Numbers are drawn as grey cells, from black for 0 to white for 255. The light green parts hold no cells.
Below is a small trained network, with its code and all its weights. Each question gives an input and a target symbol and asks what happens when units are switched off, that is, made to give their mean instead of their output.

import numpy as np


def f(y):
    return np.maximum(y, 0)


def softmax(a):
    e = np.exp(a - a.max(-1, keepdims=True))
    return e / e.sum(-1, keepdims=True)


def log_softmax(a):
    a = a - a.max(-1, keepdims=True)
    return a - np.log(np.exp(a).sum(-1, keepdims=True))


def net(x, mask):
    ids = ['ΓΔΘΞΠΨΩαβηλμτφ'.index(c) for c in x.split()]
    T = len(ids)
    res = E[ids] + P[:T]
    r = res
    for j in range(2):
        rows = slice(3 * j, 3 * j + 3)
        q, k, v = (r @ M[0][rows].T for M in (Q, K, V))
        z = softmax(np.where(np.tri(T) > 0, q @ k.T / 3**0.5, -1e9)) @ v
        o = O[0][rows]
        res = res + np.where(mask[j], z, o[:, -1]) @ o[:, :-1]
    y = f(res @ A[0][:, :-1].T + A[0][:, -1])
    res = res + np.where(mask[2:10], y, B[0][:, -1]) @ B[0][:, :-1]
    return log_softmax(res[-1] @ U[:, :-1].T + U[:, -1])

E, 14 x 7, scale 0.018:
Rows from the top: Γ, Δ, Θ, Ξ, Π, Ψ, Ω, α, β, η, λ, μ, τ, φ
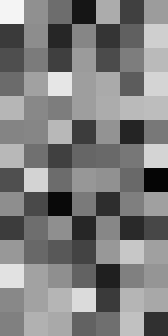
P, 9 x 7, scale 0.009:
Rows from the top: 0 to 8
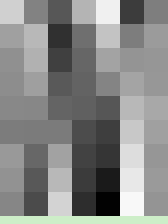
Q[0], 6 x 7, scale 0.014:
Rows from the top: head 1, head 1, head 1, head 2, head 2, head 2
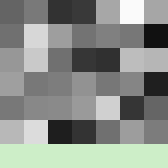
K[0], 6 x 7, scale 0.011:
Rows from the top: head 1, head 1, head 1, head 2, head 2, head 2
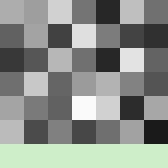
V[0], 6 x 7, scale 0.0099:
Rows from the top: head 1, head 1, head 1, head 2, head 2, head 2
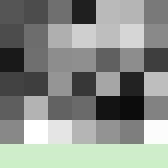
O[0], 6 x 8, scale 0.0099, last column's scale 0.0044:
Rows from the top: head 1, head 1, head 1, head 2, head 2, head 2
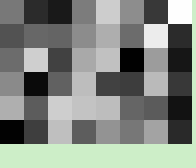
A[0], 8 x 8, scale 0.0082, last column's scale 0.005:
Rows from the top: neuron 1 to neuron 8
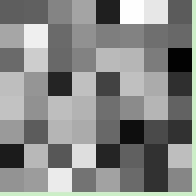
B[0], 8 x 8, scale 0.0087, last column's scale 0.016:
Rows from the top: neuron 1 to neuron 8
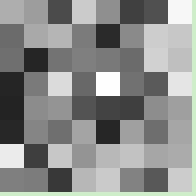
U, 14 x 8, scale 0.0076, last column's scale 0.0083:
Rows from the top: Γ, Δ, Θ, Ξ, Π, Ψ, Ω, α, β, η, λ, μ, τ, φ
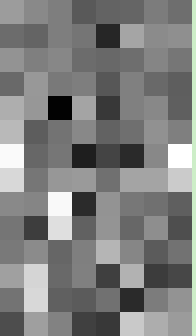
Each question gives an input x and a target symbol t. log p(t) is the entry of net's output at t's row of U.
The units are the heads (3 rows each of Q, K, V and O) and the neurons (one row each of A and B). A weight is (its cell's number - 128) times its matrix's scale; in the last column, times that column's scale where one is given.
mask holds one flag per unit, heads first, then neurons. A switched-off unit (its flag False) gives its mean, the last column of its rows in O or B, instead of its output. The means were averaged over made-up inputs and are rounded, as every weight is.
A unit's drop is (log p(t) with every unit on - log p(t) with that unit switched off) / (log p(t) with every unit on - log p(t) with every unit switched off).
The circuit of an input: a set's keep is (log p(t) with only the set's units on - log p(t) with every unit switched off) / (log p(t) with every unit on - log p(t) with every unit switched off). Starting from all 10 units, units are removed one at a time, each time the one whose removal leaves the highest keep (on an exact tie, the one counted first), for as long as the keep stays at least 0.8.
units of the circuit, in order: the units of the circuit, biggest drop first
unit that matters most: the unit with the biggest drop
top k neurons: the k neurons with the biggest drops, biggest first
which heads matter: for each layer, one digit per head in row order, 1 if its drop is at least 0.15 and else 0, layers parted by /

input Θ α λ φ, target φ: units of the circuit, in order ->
[head 2; neuron 2; neuron 1]
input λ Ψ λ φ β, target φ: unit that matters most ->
head 2
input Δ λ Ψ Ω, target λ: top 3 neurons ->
[neuron 4; neuron 2; neuron 1]
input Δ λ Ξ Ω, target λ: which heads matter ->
11
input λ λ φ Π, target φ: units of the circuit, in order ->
[head 2; neuron 1; neuron 2]
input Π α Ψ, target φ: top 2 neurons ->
[neuron 1; neuron 4]
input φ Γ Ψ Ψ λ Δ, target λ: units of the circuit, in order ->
[neuron 4; head 1; neuron 2]
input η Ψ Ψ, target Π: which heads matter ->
11
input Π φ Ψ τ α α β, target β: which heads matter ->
01
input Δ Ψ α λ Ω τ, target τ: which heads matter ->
10
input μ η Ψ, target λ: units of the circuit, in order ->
[head 2; neuron 8; head 1]
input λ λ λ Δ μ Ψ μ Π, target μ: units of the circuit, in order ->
[head 1; neuron 1]
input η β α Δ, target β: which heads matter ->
01
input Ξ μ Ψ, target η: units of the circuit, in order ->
[head 2]
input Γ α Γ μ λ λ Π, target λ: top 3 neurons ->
[neuron 4; neuron 1; neuron 2]
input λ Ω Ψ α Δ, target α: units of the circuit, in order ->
[neuron 7; head 1]
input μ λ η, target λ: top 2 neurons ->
[neuron 8; neuron 2]
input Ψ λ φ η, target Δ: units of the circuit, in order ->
[head 2; neuron 6; neuron 4]
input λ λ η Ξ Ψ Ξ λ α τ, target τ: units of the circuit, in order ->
[neuron 1; head 1]
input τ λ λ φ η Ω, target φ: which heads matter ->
11
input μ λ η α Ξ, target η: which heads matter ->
01
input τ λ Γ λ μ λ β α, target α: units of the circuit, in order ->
[neuron 7; head 1; neuron 4]
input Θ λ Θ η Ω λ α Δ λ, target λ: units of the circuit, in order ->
[neuron 4; head 1; head 2]
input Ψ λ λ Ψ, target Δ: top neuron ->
[neuron 6]
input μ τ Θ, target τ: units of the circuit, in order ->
[head 1; neuron 1; neuron 5]
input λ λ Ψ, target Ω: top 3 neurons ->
[neuron 4; neuron 6; neuron 8]
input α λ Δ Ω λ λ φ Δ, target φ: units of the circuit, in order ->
[head 2; neuron 1; head 1; neuron 2]
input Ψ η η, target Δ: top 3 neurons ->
[neuron 6; neuron 1; neuron 4]
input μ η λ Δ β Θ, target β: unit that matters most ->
neuron 4
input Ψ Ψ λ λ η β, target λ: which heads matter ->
10
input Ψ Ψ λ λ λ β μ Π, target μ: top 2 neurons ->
[neuron 4; neuron 8]
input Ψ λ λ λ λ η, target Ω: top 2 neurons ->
[neuron 4; neuron 8]
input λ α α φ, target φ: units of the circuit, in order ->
[neuron 2; head 2; neuron 1]
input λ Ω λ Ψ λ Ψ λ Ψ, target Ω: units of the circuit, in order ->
[neuron 4]
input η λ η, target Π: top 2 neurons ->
[neuron 6; neuron 4]
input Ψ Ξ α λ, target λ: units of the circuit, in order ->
[head 1; neuron 2]
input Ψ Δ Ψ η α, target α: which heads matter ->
00
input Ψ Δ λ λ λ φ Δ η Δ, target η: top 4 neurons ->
[neuron 4; neuron 1; neuron 7; neuron 8]
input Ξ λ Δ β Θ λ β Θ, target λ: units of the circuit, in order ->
[neuron 4; head 1; head 2]
